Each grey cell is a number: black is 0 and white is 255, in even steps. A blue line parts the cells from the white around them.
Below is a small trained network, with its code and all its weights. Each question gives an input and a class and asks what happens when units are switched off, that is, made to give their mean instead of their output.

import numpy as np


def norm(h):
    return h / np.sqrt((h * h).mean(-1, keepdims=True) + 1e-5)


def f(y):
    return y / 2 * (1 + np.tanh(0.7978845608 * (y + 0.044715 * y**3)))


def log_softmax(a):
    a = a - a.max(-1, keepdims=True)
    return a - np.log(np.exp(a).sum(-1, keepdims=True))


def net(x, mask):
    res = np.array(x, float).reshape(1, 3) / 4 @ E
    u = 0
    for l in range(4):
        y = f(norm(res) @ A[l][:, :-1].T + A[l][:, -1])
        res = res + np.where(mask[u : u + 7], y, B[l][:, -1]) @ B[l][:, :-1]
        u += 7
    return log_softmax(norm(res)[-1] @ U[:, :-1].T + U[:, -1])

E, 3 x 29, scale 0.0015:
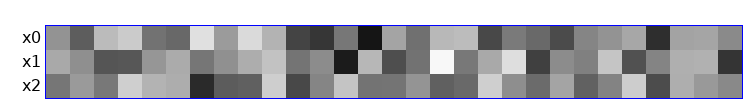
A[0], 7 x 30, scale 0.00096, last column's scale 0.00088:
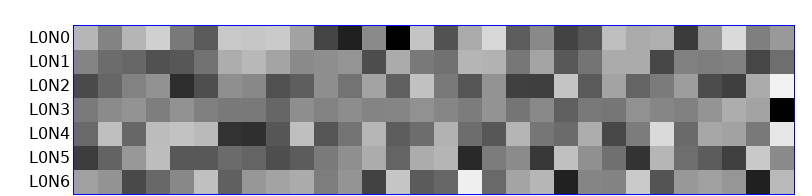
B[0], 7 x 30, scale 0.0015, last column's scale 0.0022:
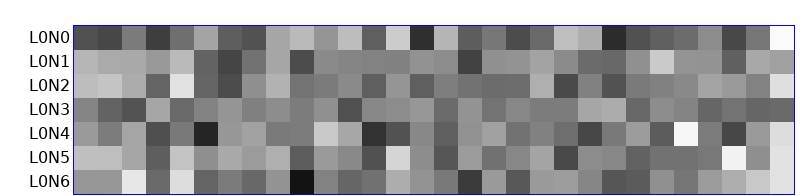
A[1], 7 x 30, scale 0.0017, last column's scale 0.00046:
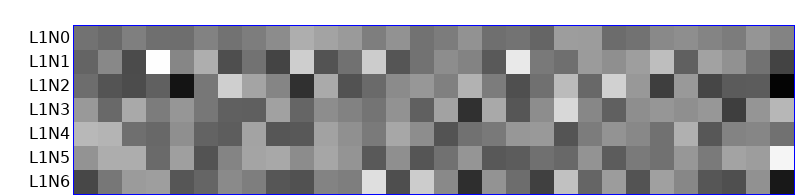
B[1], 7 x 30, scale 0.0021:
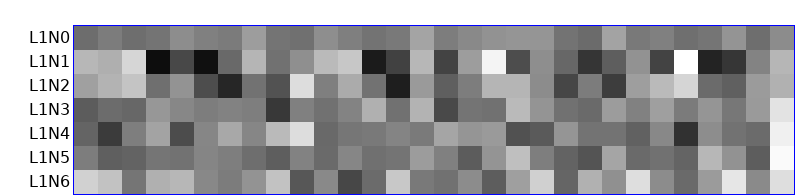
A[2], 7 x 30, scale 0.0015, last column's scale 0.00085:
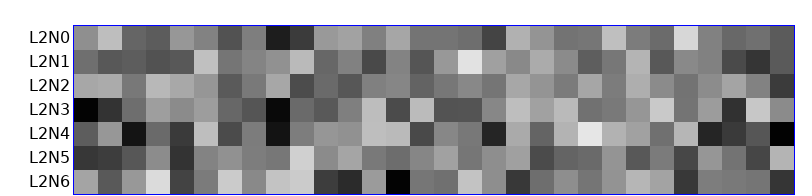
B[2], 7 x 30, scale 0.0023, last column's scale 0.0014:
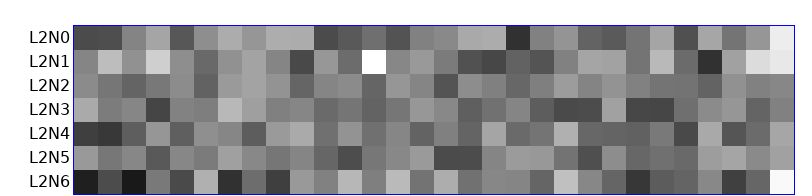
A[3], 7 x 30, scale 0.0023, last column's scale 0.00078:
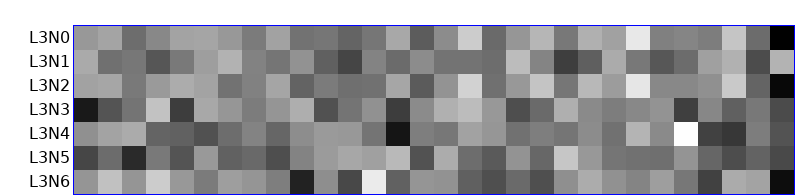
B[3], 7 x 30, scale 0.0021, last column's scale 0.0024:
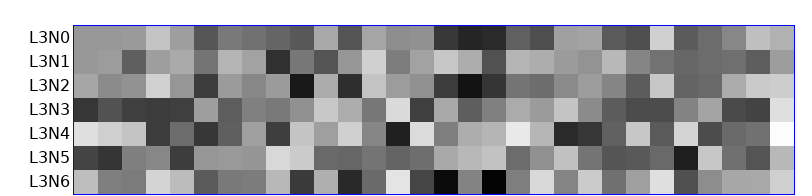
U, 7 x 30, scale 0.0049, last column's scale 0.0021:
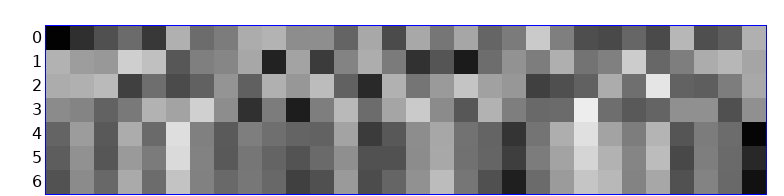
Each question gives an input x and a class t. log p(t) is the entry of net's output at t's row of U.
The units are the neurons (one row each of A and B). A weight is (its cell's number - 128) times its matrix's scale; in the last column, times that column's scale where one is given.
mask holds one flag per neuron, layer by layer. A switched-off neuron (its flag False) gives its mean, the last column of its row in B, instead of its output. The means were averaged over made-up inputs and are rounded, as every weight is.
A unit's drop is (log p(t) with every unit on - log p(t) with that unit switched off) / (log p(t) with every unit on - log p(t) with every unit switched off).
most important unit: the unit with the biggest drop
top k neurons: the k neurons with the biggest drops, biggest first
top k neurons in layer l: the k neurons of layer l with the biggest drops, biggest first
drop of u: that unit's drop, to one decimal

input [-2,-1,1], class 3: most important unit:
L2N5
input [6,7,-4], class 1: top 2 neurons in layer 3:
L3N2; L3N0
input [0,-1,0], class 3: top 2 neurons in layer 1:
L1N5; L1N6
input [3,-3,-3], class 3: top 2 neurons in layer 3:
L3N4; L3N6
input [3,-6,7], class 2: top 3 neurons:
L1N1; L0N6; L2N1
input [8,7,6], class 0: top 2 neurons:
L2N6; L1N6
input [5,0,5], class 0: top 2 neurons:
L0N0; L2N6
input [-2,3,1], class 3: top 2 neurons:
L0N6; L1N6
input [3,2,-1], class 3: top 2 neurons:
L0N0; L1N3
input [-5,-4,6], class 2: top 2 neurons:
L1N1; L0N0
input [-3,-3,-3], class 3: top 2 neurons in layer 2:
L2N1; L2N6
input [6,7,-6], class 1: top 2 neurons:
L1N4; L2N0
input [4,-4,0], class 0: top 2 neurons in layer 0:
L0N6; L0N0
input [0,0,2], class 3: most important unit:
L0N4
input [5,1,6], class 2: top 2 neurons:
L1N1; L1N4
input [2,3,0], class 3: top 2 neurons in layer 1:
L1N3; L1N6
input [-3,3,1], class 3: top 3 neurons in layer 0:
L0N6; L0N5; L0N0
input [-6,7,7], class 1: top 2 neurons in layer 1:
L1N2; L1N3
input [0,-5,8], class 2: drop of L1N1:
2.4
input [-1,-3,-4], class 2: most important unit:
L0N6
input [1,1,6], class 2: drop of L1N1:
0.1
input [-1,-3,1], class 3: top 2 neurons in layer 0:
L0N5; L0N6
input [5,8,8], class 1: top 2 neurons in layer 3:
L3N2; L3N0
